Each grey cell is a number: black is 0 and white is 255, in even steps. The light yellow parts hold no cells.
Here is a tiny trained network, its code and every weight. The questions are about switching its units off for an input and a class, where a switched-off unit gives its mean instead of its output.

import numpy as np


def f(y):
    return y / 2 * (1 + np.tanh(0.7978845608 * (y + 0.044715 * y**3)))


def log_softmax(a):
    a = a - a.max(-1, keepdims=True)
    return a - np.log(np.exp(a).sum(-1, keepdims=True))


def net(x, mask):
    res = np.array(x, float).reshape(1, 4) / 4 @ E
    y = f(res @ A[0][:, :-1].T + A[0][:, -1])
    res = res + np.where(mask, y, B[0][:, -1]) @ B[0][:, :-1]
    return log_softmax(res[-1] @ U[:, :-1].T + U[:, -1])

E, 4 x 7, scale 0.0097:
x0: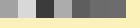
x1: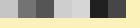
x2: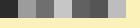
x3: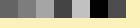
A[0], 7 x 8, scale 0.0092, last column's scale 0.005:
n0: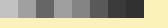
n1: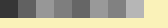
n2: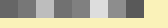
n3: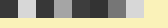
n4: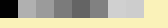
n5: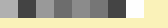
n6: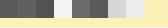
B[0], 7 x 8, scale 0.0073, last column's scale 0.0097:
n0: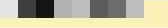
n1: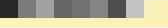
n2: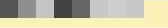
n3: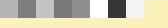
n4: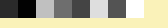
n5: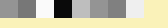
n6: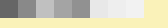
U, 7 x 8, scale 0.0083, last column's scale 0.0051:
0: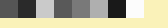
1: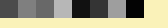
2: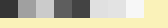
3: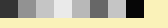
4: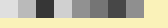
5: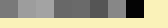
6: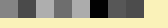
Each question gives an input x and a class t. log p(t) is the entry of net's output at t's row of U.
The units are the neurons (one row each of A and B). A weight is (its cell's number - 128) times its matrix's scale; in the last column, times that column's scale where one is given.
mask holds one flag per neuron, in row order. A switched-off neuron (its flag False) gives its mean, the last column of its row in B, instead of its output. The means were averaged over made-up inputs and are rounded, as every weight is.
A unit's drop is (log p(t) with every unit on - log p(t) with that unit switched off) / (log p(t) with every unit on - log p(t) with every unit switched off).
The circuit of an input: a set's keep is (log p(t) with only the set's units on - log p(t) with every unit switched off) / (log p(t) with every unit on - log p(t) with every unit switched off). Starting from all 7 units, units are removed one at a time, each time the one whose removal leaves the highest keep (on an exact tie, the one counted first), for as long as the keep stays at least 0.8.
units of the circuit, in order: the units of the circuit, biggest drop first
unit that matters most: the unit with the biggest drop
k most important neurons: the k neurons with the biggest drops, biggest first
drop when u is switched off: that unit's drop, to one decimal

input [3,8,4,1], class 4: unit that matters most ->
n0
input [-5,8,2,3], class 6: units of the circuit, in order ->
n4; n3
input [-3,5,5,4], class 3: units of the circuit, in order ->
n4; n6
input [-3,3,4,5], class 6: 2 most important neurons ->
n4; n2
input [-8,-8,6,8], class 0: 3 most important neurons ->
n4; n6; n1
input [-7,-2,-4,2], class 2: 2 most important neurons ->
n2; n4
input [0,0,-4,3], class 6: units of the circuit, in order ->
n4; n3; n6
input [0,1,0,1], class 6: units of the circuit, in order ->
n4; n2; n3
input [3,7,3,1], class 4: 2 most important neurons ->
n0; n4
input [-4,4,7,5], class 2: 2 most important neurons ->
n6; n0
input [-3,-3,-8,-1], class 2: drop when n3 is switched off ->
0.2
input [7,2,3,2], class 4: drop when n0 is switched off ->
0.1
